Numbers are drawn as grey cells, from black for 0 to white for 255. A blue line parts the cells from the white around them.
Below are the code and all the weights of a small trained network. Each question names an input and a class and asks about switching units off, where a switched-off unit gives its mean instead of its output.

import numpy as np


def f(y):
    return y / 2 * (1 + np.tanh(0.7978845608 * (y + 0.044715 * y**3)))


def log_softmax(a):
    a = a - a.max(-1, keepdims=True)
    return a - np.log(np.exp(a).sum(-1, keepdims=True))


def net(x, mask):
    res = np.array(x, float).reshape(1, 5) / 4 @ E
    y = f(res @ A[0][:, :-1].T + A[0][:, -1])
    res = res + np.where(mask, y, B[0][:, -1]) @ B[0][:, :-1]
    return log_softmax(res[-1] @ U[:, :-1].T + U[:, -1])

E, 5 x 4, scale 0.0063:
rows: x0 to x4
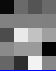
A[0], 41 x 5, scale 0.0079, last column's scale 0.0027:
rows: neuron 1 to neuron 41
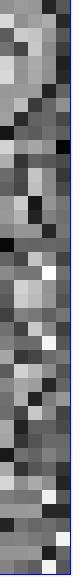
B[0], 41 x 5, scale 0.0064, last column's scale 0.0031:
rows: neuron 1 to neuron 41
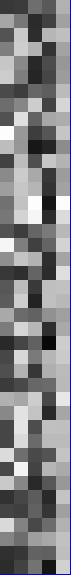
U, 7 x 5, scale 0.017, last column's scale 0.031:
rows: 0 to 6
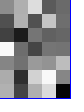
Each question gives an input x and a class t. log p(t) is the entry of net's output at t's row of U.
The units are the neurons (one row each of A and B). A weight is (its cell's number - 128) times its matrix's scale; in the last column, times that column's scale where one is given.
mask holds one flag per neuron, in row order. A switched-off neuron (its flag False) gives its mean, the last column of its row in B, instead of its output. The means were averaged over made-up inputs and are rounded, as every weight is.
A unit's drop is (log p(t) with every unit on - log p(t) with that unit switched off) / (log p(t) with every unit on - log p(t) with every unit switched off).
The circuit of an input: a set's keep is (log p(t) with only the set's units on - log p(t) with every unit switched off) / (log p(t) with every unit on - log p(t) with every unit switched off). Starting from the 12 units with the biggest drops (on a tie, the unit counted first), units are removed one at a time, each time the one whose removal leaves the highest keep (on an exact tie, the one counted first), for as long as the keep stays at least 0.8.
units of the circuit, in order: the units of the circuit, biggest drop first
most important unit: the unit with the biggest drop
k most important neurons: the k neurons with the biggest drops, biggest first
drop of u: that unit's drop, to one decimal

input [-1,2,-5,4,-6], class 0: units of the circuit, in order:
(neuron 16; neuron 15)
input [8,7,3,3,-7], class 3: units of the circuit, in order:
(neuron 18; neuron 10)
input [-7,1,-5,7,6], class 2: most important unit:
neuron 40
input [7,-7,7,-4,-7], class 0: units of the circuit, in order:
(neuron 15; neuron 29)
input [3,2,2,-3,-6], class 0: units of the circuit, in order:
(neuron 15; neuron 16)
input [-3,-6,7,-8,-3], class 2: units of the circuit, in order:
(neuron 20; neuron 25)
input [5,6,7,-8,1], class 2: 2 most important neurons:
(neuron 20; neuron 25)
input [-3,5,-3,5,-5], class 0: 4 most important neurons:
(neuron 16; neuron 15; neuron 8; neuron 20)
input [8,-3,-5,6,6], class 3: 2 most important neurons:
(neuron 18; neuron 10)
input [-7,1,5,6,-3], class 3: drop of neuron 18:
-0.1
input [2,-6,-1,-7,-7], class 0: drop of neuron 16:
0.3
